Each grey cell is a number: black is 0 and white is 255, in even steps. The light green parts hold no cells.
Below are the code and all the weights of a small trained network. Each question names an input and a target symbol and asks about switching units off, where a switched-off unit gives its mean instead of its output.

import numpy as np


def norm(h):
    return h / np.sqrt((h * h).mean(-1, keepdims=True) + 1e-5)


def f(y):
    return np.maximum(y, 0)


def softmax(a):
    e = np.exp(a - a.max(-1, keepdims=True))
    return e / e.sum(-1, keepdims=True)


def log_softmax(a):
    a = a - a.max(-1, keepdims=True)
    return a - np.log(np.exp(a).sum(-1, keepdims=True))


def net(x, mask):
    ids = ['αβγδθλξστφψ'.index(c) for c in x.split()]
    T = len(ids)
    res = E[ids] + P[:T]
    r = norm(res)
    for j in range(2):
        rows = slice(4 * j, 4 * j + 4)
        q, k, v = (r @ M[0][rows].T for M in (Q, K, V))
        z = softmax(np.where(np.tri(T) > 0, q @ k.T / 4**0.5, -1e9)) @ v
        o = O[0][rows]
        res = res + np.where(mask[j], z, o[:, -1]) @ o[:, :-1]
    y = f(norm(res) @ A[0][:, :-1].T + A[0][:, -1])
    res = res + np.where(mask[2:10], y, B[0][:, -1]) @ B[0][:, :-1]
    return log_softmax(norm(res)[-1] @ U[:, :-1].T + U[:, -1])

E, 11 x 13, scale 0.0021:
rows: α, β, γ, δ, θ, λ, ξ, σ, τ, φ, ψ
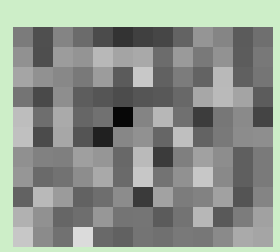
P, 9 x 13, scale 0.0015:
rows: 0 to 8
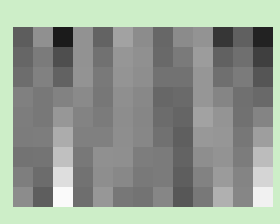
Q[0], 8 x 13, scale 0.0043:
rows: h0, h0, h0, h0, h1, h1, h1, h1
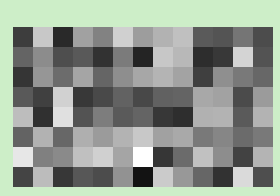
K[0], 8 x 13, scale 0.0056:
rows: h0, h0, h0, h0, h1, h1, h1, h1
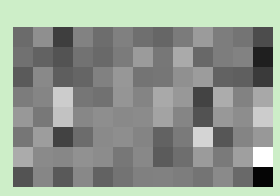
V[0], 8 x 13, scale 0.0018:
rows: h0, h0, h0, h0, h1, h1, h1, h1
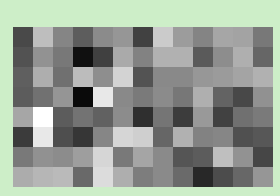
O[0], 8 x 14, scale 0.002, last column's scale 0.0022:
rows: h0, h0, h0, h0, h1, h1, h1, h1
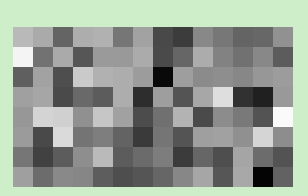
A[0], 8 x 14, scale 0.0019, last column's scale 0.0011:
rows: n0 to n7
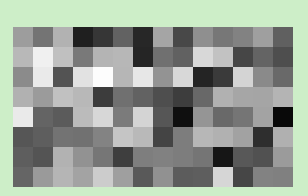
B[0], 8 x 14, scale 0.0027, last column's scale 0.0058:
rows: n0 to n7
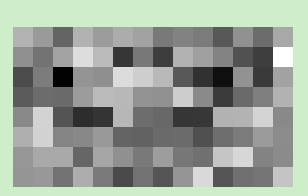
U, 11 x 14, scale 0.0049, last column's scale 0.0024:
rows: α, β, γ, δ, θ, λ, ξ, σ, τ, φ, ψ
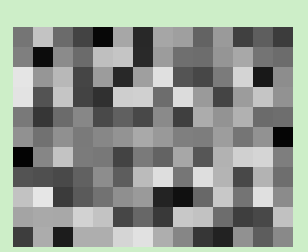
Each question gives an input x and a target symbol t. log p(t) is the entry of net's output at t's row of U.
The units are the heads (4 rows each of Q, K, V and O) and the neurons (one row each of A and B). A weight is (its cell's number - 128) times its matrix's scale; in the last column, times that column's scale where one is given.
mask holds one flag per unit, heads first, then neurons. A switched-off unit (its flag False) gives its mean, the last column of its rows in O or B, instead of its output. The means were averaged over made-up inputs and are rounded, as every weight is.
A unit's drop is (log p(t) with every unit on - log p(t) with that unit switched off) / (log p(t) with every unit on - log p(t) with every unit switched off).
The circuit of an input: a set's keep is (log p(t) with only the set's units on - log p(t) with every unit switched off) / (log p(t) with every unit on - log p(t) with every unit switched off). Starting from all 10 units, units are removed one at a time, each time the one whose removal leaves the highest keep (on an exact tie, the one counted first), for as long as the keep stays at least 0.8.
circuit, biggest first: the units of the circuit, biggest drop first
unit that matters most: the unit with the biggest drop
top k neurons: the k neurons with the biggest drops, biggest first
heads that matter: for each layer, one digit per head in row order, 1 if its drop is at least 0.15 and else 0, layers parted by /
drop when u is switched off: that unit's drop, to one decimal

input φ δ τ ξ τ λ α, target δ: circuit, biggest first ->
n1, h0, h1
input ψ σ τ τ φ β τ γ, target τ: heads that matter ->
01
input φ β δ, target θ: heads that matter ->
11
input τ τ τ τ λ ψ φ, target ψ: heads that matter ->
00
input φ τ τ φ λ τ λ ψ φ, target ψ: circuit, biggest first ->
h1, h0, n2
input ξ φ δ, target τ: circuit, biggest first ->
n1, h1, n5
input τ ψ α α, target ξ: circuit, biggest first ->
h0, n1, n6
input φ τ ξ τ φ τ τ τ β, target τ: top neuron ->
n4
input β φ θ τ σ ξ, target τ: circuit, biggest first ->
h1, n4
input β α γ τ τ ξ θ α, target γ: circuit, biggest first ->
h1, n1, h0, n6
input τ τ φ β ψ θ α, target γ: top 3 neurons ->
n6, n1, n0
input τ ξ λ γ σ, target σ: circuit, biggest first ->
h0, h1, n1
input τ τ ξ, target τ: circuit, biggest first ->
n4, h1
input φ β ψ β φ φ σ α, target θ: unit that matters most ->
h1
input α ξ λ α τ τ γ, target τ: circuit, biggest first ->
h1, n4
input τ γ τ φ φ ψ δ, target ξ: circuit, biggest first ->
h0, n1
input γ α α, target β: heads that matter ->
11
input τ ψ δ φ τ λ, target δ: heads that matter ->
00
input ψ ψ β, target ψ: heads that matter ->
00
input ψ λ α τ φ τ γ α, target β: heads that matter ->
01
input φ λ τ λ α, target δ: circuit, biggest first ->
h0, n1, h1
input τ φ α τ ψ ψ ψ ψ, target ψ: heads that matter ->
00
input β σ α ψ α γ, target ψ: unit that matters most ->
h0
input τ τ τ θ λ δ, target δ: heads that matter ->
11
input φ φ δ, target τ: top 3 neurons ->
n1, n5, n2
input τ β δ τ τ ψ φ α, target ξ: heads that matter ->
11
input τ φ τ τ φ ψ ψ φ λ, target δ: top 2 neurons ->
n1, n2
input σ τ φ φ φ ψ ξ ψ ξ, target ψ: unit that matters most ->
h1
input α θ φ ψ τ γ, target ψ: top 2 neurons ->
n2, n1
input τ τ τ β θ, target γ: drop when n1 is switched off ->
0.2
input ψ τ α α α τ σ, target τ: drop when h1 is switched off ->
0.5
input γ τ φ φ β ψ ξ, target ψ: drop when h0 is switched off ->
0.1
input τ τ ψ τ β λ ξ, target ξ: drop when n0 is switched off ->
0.2
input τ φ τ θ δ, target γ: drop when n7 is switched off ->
0.1
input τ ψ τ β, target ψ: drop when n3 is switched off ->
0.0
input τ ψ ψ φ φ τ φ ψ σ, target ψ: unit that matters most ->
h1
